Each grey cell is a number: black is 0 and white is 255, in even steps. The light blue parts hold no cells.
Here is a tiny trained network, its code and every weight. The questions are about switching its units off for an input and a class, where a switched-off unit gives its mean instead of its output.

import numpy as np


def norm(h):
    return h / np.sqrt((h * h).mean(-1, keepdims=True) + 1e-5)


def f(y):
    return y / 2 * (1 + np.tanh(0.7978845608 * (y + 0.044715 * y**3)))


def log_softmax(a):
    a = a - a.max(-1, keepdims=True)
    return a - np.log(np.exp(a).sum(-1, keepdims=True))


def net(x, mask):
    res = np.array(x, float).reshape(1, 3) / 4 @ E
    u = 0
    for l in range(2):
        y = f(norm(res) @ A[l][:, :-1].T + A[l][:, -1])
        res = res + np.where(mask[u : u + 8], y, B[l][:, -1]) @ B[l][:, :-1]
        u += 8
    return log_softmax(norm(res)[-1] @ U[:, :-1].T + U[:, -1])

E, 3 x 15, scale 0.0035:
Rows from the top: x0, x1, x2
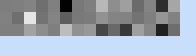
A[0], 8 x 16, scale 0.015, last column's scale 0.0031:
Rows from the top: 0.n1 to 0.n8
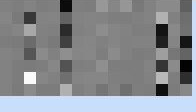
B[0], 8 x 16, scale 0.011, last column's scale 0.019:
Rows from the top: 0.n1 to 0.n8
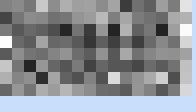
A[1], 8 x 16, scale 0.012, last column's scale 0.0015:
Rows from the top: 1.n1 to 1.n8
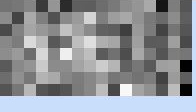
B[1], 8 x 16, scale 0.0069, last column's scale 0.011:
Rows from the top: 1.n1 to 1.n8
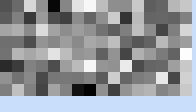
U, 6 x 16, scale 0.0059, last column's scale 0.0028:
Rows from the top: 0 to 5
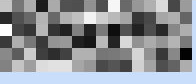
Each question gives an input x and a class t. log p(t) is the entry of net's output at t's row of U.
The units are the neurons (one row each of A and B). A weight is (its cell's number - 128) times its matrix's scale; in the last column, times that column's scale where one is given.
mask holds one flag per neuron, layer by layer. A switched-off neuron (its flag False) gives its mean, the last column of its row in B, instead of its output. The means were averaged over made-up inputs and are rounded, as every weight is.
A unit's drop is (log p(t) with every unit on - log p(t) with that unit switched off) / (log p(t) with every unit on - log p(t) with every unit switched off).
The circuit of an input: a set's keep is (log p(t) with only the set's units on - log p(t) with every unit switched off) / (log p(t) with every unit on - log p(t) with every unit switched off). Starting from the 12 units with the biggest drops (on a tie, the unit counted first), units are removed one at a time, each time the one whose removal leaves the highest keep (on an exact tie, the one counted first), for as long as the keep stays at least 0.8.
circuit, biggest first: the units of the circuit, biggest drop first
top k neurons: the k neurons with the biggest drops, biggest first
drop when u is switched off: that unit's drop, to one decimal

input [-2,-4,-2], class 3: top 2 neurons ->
[0.n1, 1.n8]
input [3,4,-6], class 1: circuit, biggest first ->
[0.n1, 0.n4]
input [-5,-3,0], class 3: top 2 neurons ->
[0.n1, 0.n8]
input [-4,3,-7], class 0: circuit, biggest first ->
[0.n7, 0.n3]
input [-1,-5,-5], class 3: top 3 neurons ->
[1.n8, 0.n1, 0.n5]
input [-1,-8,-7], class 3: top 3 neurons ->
[1.n8, 0.n1, 0.n5]
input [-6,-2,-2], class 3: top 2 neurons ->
[0.n1, 0.n8]
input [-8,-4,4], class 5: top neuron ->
[0.n3]
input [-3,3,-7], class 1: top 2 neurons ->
[0.n3, 0.n4]
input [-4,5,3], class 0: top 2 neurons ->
[0.n7, 0.n3]
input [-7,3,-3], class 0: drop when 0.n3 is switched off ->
0.3
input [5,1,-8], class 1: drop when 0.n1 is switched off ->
0.7
